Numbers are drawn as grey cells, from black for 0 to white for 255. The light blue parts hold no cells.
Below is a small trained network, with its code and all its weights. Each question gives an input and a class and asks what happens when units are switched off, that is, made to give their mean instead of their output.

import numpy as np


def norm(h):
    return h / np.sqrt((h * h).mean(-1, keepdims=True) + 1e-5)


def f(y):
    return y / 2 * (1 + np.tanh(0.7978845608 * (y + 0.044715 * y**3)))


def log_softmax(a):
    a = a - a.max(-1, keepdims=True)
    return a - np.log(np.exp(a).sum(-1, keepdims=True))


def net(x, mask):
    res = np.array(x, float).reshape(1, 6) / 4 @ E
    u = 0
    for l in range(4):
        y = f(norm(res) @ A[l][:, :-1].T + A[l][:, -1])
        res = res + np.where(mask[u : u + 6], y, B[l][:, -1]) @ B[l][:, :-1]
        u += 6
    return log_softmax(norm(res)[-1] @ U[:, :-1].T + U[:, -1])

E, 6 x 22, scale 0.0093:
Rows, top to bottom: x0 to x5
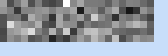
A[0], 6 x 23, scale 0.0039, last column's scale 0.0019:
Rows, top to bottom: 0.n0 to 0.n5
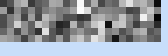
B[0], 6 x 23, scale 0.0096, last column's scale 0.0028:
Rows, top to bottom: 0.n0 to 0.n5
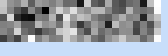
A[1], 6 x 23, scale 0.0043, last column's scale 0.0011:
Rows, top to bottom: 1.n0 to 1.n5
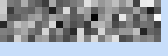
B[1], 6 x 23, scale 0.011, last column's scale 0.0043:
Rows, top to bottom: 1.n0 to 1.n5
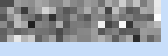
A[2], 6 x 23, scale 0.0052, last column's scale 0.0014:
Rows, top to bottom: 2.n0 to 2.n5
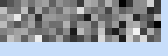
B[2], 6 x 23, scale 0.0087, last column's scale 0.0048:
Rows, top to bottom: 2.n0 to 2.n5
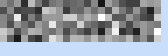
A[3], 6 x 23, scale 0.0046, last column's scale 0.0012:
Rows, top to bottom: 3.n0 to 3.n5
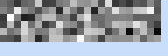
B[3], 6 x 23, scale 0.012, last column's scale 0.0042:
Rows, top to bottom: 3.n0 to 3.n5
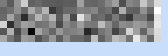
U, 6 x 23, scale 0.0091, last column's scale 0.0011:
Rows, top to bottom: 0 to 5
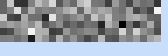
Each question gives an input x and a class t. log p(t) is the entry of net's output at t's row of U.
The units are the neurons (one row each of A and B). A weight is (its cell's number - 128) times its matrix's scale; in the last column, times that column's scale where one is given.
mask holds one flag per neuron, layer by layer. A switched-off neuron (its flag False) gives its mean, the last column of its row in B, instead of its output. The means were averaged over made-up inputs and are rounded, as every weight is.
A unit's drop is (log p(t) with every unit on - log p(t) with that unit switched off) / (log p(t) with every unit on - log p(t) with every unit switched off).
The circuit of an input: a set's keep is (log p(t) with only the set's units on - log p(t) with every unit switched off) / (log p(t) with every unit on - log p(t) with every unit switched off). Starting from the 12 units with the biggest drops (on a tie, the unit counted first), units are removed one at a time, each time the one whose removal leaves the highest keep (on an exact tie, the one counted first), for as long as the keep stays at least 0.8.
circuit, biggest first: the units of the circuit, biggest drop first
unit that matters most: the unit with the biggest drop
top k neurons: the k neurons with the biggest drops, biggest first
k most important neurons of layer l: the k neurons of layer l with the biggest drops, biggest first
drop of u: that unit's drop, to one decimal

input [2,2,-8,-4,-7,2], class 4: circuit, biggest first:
(1.n0, 3.n1)
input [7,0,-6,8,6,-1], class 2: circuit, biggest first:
(3.n3)
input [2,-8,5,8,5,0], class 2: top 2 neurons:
(2.n5, 3.n3)
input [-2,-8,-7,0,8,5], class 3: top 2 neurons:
(2.n4, 0.n0)
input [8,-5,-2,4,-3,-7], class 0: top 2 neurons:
(1.n1, 3.n2)
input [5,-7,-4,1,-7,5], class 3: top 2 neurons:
(0.n0, 2.n4)
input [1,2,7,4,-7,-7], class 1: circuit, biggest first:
(1.n2, 2.n2, 3.n4)
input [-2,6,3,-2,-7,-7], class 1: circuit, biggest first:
(1.n2, 2.n2)
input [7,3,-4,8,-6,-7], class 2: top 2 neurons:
(2.n5, 0.n2)
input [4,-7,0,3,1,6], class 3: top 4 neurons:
(0.n0, 2.n4, 1.n2, 1.n4)
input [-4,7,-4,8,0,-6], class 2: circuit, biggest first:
(2.n5, 3.n3)
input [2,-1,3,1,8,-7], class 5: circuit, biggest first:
(1.n3, 3.n4)
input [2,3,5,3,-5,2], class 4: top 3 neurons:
(0.n5, 3.n4, 0.n1)
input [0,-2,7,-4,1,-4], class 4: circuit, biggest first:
(0.n5)
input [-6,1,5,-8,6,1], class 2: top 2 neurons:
(1.n1, 3.n5)
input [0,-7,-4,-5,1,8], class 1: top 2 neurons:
(0.n4, 1.n5)
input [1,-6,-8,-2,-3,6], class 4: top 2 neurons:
(1.n0, 3.n1)
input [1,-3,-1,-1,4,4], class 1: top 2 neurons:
(1.n5, 2.n2)
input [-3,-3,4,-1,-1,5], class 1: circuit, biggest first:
(0.n4, 2.n2)
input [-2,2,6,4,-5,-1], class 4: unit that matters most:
0.n5
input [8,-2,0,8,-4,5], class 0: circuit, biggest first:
(1.n1, 3.n2)
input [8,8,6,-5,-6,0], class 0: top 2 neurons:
(1.n1, 0.n0)
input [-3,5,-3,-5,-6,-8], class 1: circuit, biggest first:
(1.n2, 2.n2)
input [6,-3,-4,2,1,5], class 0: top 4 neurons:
(1.n1, 3.n2, 1.n2, 2.n1)
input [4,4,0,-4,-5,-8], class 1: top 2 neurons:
(1.n2, 2.n2)
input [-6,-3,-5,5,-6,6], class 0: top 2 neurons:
(0.n2, 3.n2)
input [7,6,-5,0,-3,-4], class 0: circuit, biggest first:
(1.n1)
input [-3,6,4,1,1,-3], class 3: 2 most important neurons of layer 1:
(1.n1, 1.n0)
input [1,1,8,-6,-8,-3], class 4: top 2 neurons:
(0.n5, 2.n5)
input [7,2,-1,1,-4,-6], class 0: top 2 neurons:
(1.n1, 3.n2)
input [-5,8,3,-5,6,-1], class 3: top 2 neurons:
(2.n0, 3.n0)
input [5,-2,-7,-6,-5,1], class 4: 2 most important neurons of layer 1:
(1.n0, 1.n1)
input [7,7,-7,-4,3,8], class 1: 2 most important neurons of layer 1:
(1.n5, 1.n0)
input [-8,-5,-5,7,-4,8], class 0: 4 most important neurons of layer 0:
(0.n2, 0.n1, 0.n0, 0.n3)
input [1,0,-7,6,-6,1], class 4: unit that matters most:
3.n1
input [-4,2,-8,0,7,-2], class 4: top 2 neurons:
(1.n0, 3.n1)
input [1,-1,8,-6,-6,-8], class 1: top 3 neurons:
(1.n2, 2.n2, 1.n0)
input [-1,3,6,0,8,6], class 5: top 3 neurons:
(1.n3, 3.n4, 1.n2)
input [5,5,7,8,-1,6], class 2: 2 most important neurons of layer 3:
(3.n3, 3.n1)
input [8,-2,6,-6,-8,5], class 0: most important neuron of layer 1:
(1.n1)
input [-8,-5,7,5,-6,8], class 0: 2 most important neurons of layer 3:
(3.n2, 3.n4)
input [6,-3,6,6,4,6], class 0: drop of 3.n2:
0.2
